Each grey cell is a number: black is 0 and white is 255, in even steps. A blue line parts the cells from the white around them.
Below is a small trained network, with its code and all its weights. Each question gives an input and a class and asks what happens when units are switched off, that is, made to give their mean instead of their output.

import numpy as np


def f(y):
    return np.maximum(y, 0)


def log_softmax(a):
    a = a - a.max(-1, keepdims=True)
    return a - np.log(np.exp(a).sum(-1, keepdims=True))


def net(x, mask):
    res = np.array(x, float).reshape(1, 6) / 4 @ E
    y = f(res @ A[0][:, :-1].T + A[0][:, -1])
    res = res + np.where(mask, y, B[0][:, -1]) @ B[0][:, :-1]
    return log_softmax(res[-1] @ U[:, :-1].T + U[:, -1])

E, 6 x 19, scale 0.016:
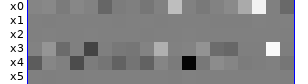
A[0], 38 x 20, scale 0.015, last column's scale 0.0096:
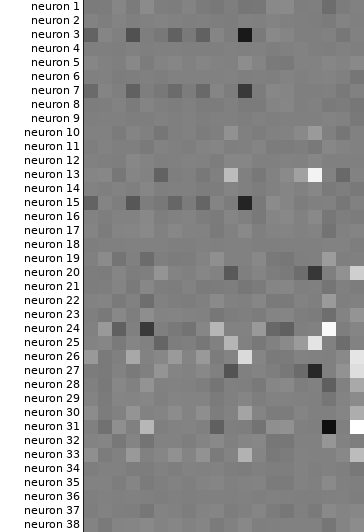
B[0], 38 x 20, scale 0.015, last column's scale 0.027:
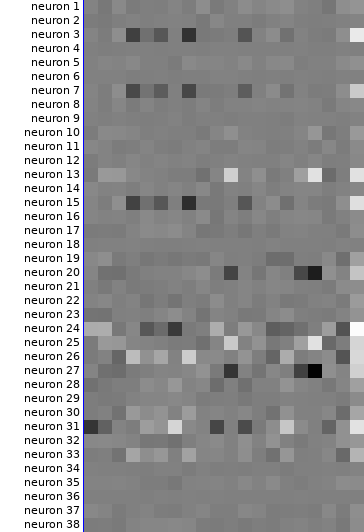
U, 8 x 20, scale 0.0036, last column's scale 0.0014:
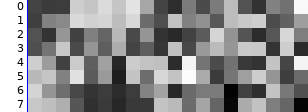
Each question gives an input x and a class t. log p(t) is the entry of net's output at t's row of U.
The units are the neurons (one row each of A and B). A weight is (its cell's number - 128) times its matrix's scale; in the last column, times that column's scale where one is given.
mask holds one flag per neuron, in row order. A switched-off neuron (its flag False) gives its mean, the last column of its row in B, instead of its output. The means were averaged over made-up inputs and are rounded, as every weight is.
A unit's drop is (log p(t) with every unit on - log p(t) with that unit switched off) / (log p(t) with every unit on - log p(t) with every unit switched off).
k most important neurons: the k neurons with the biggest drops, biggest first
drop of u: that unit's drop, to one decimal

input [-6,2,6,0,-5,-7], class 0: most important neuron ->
(neuron 24)
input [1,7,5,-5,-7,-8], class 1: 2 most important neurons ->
(neuron 27; neuron 20)
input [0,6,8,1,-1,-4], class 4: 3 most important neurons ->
(neuron 31; neuron 13; neuron 25)
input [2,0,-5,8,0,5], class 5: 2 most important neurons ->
(neuron 3; neuron 15)
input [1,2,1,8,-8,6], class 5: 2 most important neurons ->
(neuron 27; neuron 20)
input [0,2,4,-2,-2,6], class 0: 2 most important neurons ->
(neuron 13; neuron 25)
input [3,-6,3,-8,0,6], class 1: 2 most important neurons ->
(neuron 3; neuron 15)
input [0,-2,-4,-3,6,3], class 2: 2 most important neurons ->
(neuron 13; neuron 25)
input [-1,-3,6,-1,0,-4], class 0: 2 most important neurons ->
(neuron 3; neuron 15)
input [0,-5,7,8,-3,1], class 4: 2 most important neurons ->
(neuron 13; neuron 25)
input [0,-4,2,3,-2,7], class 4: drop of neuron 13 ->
0.2
